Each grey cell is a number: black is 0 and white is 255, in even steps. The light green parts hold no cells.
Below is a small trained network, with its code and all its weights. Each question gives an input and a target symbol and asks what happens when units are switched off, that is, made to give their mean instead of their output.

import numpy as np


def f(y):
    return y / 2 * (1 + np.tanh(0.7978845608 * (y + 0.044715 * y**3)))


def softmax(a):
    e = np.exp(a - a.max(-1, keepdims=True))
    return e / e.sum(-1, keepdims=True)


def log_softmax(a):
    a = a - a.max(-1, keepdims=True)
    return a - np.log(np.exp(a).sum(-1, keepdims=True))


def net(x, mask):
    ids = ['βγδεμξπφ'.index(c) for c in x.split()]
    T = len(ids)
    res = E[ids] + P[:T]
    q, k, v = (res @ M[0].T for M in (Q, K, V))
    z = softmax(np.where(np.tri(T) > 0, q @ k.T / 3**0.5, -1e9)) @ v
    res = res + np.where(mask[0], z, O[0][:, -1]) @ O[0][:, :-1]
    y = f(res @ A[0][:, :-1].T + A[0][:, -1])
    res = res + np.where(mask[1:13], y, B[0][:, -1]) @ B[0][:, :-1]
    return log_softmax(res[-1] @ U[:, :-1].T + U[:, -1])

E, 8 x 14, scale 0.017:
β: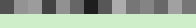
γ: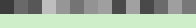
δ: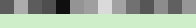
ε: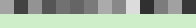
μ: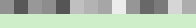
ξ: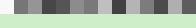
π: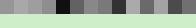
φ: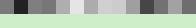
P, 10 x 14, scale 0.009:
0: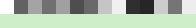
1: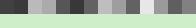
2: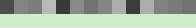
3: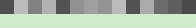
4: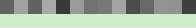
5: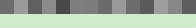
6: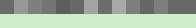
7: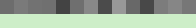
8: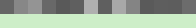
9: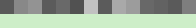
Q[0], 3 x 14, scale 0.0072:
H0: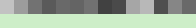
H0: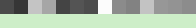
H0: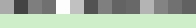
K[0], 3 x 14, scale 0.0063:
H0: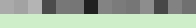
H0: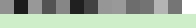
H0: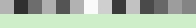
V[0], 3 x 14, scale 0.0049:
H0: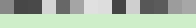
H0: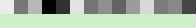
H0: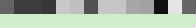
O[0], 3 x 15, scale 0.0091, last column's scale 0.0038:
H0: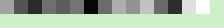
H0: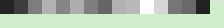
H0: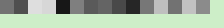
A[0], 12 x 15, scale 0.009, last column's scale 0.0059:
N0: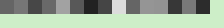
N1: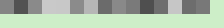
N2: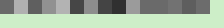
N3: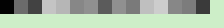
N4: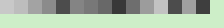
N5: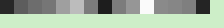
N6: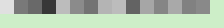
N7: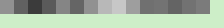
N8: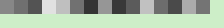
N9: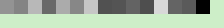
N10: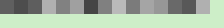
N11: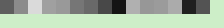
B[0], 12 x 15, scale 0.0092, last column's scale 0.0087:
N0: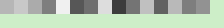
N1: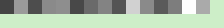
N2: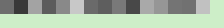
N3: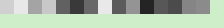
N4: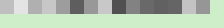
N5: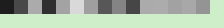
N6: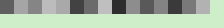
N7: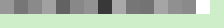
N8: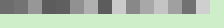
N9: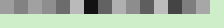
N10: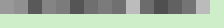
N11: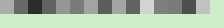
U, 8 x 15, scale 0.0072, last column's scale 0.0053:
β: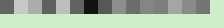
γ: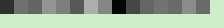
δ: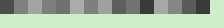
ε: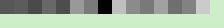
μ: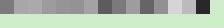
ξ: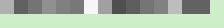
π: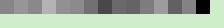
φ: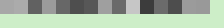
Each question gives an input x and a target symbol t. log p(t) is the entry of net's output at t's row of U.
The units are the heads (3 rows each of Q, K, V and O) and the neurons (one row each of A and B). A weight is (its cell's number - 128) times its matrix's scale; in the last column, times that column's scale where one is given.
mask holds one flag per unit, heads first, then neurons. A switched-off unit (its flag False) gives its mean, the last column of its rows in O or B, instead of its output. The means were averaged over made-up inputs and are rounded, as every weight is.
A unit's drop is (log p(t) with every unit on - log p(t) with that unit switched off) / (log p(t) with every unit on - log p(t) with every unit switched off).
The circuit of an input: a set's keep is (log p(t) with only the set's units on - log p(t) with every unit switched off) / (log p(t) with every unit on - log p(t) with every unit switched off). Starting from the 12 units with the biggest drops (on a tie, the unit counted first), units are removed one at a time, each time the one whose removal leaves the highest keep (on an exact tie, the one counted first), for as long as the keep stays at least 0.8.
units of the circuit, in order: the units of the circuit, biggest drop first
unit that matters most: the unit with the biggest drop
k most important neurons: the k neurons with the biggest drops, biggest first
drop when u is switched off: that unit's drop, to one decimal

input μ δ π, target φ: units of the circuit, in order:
N4
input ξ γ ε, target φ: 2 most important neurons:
N10, N0
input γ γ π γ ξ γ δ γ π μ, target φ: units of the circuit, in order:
N6, H0
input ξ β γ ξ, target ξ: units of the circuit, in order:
H0, N11
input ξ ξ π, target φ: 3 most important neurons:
N3, N10, N2
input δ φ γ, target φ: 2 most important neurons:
N3, N10
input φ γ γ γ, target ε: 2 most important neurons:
N8, N6
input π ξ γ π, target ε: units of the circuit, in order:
H0, N7
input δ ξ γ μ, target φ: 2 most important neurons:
N6, N8
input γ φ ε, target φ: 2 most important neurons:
N8, N2
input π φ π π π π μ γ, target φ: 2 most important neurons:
N3, N8
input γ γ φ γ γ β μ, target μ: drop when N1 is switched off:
0.3
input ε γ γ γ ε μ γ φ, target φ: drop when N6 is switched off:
0.2
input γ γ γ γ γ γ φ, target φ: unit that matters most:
N6
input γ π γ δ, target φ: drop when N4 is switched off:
-0.1
